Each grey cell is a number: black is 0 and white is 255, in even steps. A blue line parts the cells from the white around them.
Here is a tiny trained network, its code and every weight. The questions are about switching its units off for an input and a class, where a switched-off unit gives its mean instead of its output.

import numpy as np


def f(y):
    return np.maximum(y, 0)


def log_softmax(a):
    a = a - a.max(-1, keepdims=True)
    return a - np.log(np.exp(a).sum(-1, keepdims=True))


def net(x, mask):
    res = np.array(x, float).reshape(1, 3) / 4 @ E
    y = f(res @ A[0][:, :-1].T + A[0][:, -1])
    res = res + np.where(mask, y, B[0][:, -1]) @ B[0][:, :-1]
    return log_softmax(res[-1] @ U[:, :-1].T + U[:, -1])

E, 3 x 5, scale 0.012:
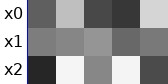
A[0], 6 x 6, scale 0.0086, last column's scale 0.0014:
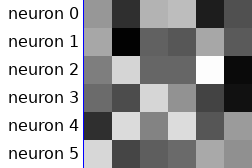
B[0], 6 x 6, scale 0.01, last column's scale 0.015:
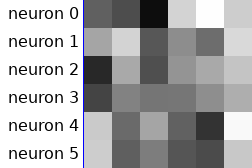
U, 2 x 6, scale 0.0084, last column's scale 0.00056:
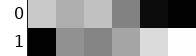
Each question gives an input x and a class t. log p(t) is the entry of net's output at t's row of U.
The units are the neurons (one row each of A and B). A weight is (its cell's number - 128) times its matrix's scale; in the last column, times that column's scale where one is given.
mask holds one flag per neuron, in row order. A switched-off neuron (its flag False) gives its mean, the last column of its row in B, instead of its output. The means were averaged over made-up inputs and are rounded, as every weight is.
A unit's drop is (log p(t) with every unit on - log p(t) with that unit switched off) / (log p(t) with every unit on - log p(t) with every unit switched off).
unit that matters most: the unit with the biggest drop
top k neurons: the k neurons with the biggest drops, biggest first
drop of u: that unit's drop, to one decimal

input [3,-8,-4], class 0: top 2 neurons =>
(neuron 0; neuron 5)
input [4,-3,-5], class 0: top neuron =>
(neuron 0)
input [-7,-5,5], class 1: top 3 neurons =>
(neuron 0; neuron 5; neuron 3)
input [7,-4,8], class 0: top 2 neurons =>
(neuron 4; neuron 0)
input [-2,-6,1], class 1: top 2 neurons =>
(neuron 5; neuron 4)
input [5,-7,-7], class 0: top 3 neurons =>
(neuron 5; neuron 0; neuron 1)
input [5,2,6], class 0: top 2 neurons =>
(neuron 4; neuron 0)
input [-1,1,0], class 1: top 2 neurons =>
(neuron 4; neuron 5)
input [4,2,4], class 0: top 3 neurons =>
(neuron 0; neuron 4; neuron 3)
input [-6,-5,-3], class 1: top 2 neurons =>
(neuron 0; neuron 4)
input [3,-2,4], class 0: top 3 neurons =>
(neuron 0; neuron 4; neuron 3)
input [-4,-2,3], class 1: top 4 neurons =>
(neuron 0; neuron 5; neuron 1; neuron 3)
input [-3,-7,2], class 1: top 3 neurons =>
(neuron 5; neuron 0; neuron 1)
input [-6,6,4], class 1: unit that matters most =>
neuron 0
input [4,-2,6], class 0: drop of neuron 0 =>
0.2
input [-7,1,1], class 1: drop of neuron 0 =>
0.1
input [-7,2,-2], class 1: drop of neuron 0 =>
0.2
